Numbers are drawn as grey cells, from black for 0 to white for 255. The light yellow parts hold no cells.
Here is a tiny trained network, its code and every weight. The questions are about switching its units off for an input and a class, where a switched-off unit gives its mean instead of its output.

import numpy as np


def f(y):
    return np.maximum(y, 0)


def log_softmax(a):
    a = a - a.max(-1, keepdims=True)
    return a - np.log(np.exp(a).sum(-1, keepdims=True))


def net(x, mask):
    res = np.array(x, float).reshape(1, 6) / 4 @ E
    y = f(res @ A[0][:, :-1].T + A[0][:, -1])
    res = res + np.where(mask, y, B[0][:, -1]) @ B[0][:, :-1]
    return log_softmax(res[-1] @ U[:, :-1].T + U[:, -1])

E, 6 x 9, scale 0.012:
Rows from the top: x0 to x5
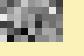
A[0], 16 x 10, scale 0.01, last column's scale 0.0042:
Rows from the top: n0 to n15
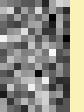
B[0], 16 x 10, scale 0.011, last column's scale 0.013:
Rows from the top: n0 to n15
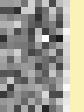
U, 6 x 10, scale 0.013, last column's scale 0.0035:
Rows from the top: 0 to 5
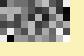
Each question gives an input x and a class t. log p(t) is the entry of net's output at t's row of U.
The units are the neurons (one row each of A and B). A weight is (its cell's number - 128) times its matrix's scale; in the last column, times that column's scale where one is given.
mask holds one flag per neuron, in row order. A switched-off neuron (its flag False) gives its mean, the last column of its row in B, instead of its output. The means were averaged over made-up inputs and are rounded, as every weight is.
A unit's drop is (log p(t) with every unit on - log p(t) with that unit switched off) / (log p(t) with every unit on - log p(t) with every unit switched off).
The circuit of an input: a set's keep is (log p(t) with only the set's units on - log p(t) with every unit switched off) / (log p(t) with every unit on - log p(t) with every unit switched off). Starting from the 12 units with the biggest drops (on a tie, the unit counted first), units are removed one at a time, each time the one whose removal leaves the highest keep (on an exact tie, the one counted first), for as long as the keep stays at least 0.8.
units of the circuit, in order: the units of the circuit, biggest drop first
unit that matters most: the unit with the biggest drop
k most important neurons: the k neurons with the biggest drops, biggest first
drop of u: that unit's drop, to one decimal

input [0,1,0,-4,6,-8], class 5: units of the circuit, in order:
(n12)
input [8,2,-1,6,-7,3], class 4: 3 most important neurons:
(n14, n15, n11)
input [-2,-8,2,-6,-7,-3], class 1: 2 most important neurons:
(n9, n3)
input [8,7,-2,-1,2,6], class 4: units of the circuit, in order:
(n14, n11)
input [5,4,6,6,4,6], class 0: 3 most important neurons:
(n5, n12, n1)
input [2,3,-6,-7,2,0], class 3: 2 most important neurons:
(n1, n5)
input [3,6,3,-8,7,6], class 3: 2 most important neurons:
(n1, n4)
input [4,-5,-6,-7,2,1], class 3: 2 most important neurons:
(n1, n5)
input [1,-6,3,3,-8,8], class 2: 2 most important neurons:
(n4, n12)
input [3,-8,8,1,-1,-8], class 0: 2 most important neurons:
(n5, n7)
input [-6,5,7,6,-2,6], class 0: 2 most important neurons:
(n5, n12)
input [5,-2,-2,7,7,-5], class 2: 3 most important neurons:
(n15, n6, n1)
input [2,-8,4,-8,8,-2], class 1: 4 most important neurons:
(n9, n3, n4, n10)
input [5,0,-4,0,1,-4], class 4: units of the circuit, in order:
(n11)
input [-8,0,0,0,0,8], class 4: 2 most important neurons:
(n0, n12)
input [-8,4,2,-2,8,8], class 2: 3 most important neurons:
(n15, n12, n14)
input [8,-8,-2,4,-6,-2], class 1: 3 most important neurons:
(n3, n2, n0)
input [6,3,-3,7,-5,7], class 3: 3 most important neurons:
(n10, n12, n0)
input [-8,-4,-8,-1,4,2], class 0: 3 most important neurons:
(n13, n14, n11)
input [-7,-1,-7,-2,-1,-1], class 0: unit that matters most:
n13
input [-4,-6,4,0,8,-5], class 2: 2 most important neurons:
(n15, n6)
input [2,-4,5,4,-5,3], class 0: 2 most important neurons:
(n5, n15)
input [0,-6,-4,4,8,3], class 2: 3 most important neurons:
(n15, n6, n7)
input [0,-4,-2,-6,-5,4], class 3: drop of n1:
0.8
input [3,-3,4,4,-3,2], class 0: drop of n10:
-0.1
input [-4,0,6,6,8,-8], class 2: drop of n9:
0.0
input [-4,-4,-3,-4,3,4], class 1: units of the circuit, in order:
(n9)
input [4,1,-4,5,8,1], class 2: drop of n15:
0.4
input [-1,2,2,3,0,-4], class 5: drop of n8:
0.1
